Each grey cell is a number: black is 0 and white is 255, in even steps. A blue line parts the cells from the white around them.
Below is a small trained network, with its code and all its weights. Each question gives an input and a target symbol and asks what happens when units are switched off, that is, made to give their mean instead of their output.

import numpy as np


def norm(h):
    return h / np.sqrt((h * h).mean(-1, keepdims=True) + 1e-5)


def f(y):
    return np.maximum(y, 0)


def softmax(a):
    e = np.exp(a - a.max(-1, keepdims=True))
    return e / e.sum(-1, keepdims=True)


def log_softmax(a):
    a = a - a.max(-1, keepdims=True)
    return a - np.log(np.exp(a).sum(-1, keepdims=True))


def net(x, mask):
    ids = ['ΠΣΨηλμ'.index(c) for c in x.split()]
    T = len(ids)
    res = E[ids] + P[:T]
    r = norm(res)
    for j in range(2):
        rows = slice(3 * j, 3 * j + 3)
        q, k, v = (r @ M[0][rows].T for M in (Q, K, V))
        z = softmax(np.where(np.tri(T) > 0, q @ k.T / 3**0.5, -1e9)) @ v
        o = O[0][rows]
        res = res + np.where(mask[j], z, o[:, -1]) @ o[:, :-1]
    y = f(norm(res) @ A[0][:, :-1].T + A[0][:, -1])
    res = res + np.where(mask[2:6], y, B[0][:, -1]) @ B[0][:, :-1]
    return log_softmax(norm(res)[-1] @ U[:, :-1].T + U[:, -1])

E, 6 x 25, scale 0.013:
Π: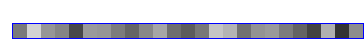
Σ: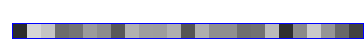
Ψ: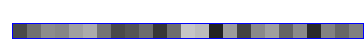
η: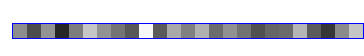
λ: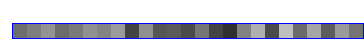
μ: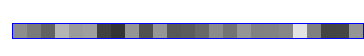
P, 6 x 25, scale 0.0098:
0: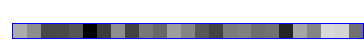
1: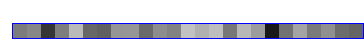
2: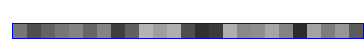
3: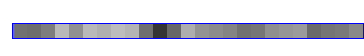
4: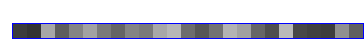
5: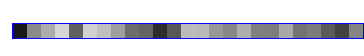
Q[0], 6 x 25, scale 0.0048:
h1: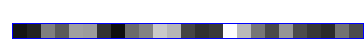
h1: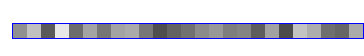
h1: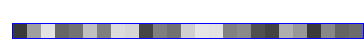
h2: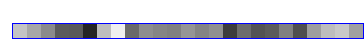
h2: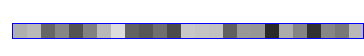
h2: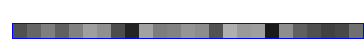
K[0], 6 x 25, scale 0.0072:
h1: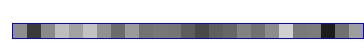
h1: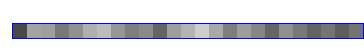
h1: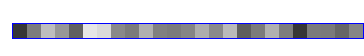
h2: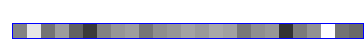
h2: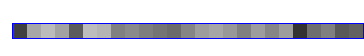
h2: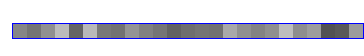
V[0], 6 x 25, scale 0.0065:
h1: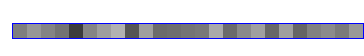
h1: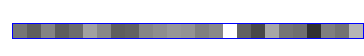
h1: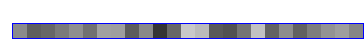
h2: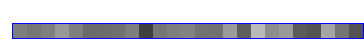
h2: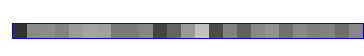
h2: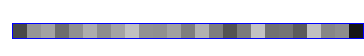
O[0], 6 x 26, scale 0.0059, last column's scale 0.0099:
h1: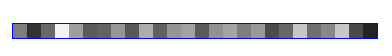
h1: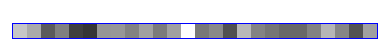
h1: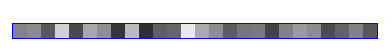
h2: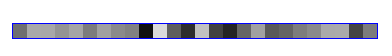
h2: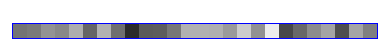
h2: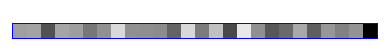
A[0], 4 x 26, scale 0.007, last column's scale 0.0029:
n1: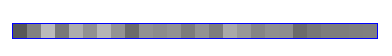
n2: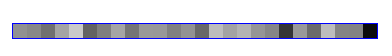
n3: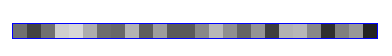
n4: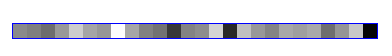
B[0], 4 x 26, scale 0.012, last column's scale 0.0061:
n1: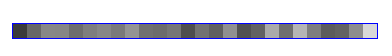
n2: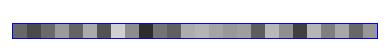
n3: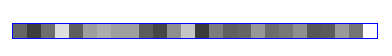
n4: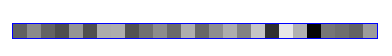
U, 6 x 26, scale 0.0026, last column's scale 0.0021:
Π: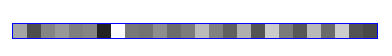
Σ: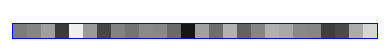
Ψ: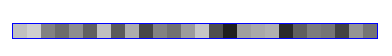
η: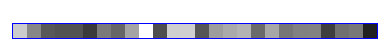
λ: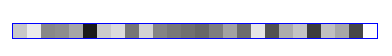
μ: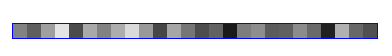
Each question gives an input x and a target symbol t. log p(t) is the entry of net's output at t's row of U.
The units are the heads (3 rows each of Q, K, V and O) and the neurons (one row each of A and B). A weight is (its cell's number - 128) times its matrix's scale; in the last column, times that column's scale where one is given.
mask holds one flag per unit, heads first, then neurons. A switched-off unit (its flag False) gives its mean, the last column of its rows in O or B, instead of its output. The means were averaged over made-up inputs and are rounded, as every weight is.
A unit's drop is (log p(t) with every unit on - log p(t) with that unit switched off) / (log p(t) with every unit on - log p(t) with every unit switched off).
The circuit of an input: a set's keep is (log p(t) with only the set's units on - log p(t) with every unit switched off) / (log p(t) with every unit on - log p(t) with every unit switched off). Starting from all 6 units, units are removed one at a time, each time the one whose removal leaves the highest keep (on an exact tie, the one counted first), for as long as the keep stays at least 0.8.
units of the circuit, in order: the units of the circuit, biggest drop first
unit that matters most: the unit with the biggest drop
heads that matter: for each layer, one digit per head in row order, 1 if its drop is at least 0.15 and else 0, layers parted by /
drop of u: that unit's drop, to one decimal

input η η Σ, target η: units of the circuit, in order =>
(h1, h2)
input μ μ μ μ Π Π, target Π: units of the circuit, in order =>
(h1, n2, h2)
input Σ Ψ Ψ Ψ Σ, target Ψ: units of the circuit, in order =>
(h1, h2)
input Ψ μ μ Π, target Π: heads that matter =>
10
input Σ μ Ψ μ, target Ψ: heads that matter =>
11
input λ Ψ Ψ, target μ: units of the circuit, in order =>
(h1, n3)
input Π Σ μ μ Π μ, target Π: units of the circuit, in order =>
(h1, n2)
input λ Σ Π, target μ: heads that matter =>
10
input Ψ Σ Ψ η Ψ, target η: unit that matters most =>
h1
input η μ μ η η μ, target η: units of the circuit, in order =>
(h2, h1)
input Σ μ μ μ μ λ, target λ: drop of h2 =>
1.2
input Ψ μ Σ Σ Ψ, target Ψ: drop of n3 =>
0.1
